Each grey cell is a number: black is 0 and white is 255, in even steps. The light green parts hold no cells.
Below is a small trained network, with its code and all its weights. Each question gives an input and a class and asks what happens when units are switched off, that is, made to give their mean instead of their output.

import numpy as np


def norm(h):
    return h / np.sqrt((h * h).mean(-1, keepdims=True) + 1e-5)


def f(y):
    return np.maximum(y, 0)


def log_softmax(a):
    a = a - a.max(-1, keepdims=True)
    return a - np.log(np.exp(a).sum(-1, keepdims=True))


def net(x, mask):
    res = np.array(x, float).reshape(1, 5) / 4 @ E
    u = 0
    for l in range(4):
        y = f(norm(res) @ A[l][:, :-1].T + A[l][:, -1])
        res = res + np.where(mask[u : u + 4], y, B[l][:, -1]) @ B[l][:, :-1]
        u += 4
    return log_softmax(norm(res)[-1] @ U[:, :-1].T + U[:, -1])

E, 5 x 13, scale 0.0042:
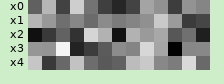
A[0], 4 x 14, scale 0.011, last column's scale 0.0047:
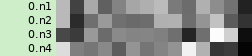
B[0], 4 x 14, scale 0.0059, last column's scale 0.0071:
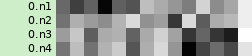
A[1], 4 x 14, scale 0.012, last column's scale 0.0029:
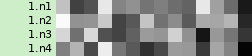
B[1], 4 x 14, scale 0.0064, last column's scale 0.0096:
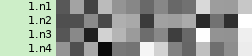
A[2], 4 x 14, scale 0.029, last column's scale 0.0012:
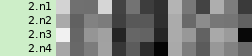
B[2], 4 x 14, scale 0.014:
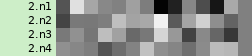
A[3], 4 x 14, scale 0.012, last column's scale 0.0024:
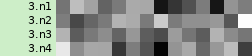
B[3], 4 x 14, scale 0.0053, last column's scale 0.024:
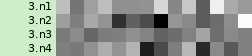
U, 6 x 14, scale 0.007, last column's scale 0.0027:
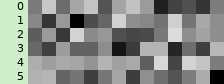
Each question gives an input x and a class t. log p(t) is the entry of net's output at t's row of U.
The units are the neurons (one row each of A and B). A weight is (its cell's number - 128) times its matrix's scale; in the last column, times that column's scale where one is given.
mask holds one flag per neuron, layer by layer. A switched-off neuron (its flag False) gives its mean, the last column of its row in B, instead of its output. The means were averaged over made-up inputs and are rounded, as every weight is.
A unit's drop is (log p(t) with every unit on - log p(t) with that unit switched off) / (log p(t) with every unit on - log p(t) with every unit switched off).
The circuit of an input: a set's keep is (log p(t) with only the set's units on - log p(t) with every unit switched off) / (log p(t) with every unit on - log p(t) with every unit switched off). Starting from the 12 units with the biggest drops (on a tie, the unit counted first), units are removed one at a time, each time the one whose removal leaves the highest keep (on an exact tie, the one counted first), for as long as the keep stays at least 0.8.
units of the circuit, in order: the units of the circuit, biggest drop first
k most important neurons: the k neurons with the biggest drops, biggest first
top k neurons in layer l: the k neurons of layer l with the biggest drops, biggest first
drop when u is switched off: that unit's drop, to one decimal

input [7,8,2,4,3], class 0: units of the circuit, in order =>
(0.n4)
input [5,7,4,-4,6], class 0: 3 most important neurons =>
(0.n4; 1.n2; 3.n1)
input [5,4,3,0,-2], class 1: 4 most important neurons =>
(1.n4; 0.n3; 0.n1; 1.n2)
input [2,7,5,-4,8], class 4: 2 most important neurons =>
(0.n2; 0.n3)
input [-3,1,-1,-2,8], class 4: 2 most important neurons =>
(0.n2; 1.n4)
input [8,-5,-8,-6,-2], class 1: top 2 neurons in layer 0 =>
(0.n1; 0.n4)
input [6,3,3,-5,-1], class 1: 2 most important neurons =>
(1.n4; 0.n1)
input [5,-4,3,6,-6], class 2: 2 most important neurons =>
(1.n3; 0.n2)
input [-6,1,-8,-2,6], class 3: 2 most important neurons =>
(1.n2; 1.n4)
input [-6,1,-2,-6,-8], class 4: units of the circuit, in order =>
(3.n1; 1.n3)
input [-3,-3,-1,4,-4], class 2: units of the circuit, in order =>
(1.n3; 1.n4)
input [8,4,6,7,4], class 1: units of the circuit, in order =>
(1.n4; 1.n2)
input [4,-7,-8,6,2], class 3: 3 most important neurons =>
(1.n2; 0.n4; 3.n2)
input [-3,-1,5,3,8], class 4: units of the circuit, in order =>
(0.n2)
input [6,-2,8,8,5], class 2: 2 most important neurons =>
(1.n3; 1.n2)
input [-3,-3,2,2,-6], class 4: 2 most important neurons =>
(3.n1; 1.n2)
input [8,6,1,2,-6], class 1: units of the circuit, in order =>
(1.n4; 0.n3)
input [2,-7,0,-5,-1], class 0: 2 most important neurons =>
(0.n3; 1.n3)
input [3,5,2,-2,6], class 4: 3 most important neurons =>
(0.n2; 0.n3; 1.n2)
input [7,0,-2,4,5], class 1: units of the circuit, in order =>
(1.n4)
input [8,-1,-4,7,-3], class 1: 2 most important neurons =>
(1.n4; 0.n1)
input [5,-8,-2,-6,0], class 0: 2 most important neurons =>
(0.n3; 1.n3)
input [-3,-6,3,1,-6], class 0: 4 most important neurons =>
(0.n3; 0.n2; 1.n2; 3.n2)
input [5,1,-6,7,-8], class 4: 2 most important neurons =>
(3.n1; 0.n1)
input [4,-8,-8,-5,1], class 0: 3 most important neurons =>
(0.n3; 0.n1; 1.n1)
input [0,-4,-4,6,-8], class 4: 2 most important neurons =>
(3.n1; 1.n1)
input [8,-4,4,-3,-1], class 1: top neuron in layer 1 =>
(1.n4)
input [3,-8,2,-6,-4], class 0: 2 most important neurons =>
(0.n3; 1.n3)
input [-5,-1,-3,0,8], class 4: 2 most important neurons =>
(0.n2; 1.n4)
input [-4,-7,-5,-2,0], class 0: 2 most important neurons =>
(0.n3; 1.n4)
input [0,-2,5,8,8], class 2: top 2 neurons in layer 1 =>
(1.n3; 1.n2)
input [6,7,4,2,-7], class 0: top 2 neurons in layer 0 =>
(0.n4; 0.n2)
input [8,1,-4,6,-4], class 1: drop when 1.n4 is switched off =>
1.5
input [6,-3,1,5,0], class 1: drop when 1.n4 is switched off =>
1.1
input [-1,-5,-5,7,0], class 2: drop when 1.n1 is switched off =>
0.0
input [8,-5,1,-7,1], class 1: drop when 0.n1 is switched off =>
0.1
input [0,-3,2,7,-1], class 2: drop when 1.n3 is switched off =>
0.7
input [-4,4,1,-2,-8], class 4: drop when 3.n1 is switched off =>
1.0
